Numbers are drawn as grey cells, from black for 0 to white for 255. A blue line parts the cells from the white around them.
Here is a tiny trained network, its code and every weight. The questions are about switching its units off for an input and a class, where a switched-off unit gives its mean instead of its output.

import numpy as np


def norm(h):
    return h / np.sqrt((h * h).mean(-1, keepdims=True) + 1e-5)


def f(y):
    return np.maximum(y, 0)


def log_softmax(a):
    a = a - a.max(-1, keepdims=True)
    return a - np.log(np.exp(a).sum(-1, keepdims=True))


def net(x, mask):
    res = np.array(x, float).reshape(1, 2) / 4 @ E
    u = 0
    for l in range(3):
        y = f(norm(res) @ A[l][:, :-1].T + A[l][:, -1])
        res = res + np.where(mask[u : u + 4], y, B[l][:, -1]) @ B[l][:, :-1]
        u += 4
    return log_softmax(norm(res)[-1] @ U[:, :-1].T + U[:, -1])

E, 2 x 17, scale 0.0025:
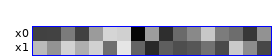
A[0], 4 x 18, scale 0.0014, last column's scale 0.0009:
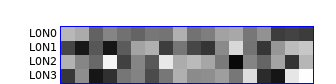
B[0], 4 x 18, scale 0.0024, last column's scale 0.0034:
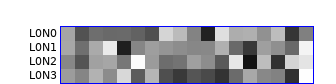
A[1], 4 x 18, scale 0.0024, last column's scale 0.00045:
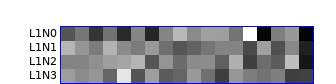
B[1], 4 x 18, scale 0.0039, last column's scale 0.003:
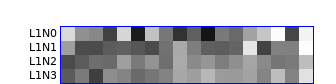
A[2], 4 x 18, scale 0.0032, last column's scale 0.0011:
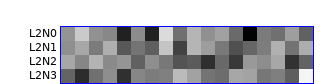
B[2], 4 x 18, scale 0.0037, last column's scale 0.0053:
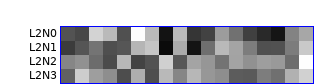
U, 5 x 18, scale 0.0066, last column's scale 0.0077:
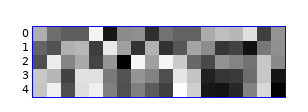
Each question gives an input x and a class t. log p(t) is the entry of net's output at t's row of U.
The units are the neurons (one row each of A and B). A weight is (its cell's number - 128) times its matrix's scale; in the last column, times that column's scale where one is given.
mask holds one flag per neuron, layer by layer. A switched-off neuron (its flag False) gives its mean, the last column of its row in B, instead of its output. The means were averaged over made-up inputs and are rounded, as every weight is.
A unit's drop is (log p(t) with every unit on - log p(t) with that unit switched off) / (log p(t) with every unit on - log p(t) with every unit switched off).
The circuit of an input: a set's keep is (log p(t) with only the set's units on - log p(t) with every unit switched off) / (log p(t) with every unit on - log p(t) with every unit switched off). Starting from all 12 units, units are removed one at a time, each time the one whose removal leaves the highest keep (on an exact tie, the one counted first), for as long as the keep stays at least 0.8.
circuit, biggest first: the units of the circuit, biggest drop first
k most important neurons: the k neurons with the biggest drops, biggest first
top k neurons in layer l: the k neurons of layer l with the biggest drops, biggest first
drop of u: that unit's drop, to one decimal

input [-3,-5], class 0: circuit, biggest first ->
(L1N0)
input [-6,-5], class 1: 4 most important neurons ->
(L0N2 L2N1 L2N0 L1N1)
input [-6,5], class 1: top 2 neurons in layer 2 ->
(L2N1 L2N0)
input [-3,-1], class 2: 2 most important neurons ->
(L0N2 L1N2)
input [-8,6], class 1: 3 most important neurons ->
(L1N0 L2N0 L0N3)
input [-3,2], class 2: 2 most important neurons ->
(L1N2 L1N0)
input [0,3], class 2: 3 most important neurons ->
(L1N0 L0N3 L1N3)
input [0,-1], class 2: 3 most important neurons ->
(L1N0 L2N3 L1N3)
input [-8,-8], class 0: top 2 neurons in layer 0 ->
(L0N1 L0N3)
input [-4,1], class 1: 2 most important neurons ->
(L1N0 L0N3)
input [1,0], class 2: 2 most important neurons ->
(L1N0 L2N3)
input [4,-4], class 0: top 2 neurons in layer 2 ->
(L2N0 L2N1)
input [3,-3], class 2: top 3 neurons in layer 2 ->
(L2N3 L2N1 L2N0)
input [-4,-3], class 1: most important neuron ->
(L0N2)
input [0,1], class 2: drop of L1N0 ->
0.2
